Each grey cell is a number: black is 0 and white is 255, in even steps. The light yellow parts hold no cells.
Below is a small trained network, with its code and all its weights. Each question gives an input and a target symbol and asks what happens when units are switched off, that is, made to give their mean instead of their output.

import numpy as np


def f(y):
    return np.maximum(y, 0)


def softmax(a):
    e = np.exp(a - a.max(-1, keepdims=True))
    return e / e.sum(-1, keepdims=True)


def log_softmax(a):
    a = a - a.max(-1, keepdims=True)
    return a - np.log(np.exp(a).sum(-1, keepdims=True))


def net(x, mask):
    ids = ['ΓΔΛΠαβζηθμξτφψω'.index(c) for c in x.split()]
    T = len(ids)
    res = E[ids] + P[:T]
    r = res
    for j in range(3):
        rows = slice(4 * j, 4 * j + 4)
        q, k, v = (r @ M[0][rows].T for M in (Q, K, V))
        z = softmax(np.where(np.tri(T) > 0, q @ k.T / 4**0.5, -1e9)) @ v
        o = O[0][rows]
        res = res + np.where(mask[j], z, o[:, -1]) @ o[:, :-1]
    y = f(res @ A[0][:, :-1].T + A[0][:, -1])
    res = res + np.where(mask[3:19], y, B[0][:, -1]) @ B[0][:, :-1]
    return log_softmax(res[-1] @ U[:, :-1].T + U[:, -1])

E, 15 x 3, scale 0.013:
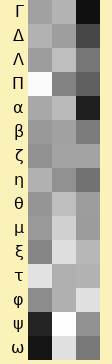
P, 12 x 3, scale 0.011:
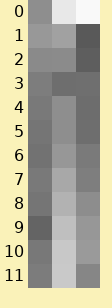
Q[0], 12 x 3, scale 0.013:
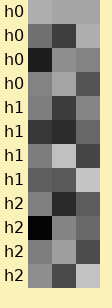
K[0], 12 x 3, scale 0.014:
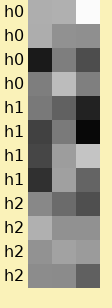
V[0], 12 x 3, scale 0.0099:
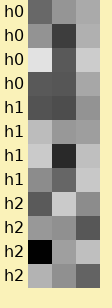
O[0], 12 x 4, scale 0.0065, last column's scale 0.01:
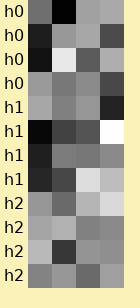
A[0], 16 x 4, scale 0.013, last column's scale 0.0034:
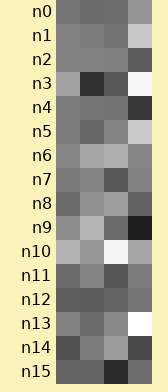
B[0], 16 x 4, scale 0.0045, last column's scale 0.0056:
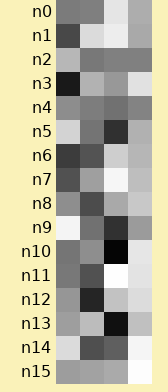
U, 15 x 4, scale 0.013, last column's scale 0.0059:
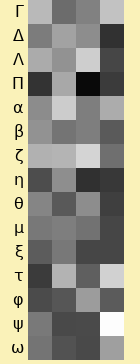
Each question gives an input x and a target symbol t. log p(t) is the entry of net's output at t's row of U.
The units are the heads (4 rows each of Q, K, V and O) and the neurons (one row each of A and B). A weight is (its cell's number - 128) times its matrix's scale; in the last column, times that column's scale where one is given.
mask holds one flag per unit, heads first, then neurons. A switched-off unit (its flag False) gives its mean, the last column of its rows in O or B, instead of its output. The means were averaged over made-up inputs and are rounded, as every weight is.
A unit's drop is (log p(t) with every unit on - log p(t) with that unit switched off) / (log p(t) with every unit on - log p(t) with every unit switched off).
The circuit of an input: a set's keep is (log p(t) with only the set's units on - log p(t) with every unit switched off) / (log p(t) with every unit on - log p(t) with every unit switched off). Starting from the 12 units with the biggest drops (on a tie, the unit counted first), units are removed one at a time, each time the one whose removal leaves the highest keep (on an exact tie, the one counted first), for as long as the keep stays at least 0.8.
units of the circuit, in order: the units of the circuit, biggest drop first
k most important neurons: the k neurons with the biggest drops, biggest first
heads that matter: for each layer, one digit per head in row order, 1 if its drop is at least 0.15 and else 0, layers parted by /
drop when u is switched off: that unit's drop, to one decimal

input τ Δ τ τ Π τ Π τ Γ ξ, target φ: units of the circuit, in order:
h1, n8, n10
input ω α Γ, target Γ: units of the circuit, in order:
h1
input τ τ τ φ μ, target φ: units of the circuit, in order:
h1, n12, n10
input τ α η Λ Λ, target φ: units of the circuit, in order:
h1, n12, n10
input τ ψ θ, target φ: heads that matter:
110
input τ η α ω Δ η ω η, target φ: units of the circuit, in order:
h1, n12
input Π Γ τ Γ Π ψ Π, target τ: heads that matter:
100
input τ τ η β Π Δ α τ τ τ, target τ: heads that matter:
101
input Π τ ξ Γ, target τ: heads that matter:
001
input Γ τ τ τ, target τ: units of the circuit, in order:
h0, h2
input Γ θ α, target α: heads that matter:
010
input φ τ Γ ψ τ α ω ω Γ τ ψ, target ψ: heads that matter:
100
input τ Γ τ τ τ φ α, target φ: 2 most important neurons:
n11, n12
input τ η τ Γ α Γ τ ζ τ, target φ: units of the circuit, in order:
h1
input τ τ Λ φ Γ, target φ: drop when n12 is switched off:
0.2
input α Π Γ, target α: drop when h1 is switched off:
0.3
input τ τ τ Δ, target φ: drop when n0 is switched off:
0.1
